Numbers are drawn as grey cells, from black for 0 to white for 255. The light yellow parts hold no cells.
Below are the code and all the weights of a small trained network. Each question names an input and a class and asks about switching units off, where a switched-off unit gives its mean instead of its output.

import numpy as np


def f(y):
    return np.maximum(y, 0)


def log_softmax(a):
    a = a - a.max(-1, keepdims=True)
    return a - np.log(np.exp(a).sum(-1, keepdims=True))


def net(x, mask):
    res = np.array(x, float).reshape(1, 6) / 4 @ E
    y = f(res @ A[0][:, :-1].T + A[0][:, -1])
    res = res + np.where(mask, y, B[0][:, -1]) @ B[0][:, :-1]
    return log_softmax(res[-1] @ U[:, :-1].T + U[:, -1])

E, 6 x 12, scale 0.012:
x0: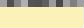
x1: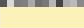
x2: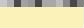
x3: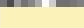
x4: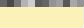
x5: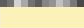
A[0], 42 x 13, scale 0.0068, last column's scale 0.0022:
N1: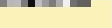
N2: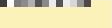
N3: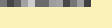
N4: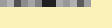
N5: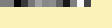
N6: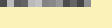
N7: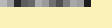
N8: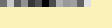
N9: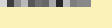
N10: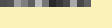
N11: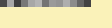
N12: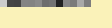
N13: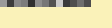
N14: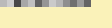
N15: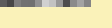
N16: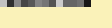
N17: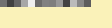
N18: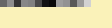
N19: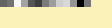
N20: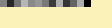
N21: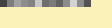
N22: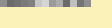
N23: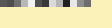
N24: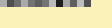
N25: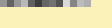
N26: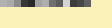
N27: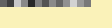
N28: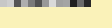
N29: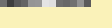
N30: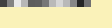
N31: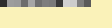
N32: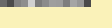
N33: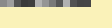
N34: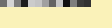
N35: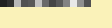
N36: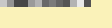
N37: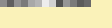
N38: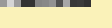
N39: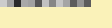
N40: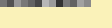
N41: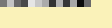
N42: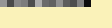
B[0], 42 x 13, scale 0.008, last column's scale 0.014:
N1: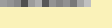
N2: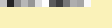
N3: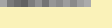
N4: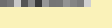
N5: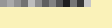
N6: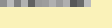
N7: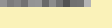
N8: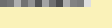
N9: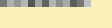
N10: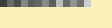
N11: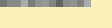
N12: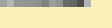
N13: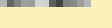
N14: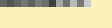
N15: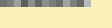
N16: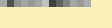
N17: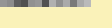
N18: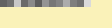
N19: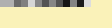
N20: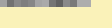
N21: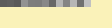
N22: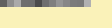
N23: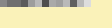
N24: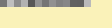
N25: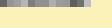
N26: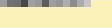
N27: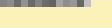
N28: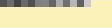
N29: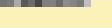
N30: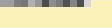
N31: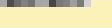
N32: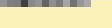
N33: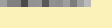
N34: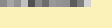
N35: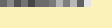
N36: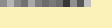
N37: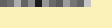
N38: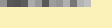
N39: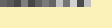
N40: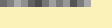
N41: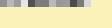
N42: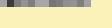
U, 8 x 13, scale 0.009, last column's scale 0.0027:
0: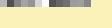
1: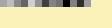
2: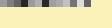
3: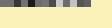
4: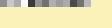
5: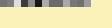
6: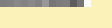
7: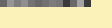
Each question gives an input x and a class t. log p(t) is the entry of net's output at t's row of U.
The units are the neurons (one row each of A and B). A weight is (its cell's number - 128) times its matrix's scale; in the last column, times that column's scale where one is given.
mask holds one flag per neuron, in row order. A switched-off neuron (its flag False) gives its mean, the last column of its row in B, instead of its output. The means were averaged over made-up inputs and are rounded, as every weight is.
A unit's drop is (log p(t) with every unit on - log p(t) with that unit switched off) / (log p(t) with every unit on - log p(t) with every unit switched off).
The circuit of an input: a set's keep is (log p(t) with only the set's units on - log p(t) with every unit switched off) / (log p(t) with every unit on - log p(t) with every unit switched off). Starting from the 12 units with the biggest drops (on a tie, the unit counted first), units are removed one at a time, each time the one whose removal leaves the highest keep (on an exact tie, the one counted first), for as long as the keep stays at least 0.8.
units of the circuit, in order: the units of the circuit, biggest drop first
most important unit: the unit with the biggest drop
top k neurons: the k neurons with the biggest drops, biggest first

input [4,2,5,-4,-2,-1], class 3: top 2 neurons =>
(N28, N39)
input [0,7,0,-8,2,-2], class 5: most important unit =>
N4
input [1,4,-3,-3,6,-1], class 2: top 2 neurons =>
(N23, N17)
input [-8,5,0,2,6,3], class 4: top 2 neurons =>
(N41, N34)
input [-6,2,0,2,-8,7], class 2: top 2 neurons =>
(N38, N26)
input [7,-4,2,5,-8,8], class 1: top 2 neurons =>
(N19, N30)
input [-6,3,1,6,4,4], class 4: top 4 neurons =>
(N41, N34, N6, N4)
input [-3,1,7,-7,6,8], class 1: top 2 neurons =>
(N19, N30)
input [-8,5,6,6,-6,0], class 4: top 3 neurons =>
(N41, N34, N6)
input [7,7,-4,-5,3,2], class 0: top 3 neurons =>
(N2, N31, N41)
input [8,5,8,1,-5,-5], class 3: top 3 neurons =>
(N28, N39, N14)
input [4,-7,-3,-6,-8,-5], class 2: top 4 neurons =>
(N2, N26, N33, N38)
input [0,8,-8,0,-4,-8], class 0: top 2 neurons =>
(N2, N31)
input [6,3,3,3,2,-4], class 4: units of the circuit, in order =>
(N24)
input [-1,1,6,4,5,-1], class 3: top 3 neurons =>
(N39, N14, N28)
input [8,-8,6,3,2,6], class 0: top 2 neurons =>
(N13, N16)
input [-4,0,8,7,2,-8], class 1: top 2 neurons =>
(N5, N36)
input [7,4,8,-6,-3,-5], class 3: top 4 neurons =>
(N28, N39, N14, N41)
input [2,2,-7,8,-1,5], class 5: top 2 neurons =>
(N37, N15)
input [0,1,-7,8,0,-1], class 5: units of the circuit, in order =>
(N37)
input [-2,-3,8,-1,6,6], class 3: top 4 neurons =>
(N39, N28, N14, N5)
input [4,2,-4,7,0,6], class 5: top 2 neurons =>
(N37, N5)
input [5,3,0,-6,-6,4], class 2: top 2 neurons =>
(N38, N1)
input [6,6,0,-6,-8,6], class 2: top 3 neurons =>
(N38, N1, N26)
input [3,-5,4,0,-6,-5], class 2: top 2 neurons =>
(N2, N26)
